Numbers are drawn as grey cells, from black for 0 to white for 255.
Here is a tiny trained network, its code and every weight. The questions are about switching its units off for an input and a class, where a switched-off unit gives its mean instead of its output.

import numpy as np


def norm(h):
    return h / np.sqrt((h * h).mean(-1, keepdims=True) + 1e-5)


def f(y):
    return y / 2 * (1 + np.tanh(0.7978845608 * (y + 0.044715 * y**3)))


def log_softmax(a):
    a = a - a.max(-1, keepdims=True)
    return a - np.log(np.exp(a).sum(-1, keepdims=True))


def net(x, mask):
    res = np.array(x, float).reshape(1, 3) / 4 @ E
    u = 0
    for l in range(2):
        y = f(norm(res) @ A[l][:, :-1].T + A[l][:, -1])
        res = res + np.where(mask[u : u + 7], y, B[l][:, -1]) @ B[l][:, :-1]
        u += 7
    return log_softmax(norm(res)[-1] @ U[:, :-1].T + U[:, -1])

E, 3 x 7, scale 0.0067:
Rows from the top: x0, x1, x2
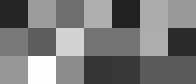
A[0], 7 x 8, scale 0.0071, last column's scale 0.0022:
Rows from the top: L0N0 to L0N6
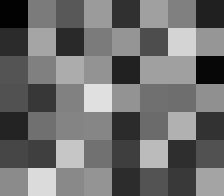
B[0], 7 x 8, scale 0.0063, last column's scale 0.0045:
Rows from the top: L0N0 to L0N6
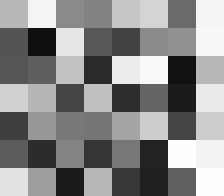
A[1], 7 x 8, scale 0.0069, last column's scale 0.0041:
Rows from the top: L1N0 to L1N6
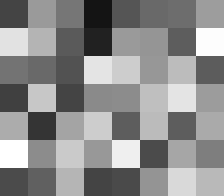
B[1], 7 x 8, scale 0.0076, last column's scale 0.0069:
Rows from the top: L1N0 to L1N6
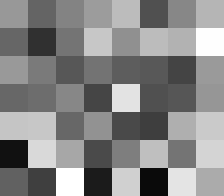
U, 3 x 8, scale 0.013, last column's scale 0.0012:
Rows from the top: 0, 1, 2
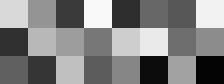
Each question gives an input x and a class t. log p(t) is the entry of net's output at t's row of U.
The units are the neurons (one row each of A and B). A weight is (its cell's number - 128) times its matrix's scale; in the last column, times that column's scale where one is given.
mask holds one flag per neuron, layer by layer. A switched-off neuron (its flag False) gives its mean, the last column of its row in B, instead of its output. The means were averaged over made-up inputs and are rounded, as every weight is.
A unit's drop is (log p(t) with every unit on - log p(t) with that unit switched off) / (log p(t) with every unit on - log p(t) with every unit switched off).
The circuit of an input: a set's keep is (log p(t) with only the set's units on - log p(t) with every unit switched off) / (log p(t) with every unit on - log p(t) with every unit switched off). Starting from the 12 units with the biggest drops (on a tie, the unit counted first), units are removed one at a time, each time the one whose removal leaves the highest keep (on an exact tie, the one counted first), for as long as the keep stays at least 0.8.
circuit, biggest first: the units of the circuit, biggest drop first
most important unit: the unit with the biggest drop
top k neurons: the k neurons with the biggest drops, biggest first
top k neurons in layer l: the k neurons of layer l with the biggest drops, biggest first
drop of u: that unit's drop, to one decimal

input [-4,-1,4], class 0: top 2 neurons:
[L0N6; L0N2]
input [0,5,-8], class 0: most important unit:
L0N3
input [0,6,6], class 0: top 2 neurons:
[L0N6; L0N1]
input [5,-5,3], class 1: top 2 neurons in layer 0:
[L0N0; L0N5]
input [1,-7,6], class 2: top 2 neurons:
[L0N1; L0N3]
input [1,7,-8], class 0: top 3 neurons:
[L0N3; L0N1; L1N4]
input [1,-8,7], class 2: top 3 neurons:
[L0N1; L0N3; L0N0]
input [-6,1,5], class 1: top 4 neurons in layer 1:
[L1N5; L1N4; L1N1; L1N2]
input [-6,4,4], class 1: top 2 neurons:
[L1N5; L0N3]
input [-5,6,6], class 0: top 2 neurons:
[L0N6; L1N6]
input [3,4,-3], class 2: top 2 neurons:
[L0N5; L0N6]
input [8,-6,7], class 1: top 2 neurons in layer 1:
[L1N4; L1N3]
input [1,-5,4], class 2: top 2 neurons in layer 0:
[L0N1; L0N3]
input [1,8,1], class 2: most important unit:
L0N5
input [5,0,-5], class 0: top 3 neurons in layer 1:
[L1N5; L1N4; L1N6]
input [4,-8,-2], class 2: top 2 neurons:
[L0N1; L1N6]
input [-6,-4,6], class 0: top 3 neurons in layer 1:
[L1N6; L1N3; L1N1]
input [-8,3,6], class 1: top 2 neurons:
[L1N5; L0N3]
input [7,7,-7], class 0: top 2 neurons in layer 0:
[L0N3; L0N1]
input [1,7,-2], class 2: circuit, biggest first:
[L0N5]
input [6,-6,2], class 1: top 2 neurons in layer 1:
[L1N4; L1N2]
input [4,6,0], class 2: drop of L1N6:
0.1
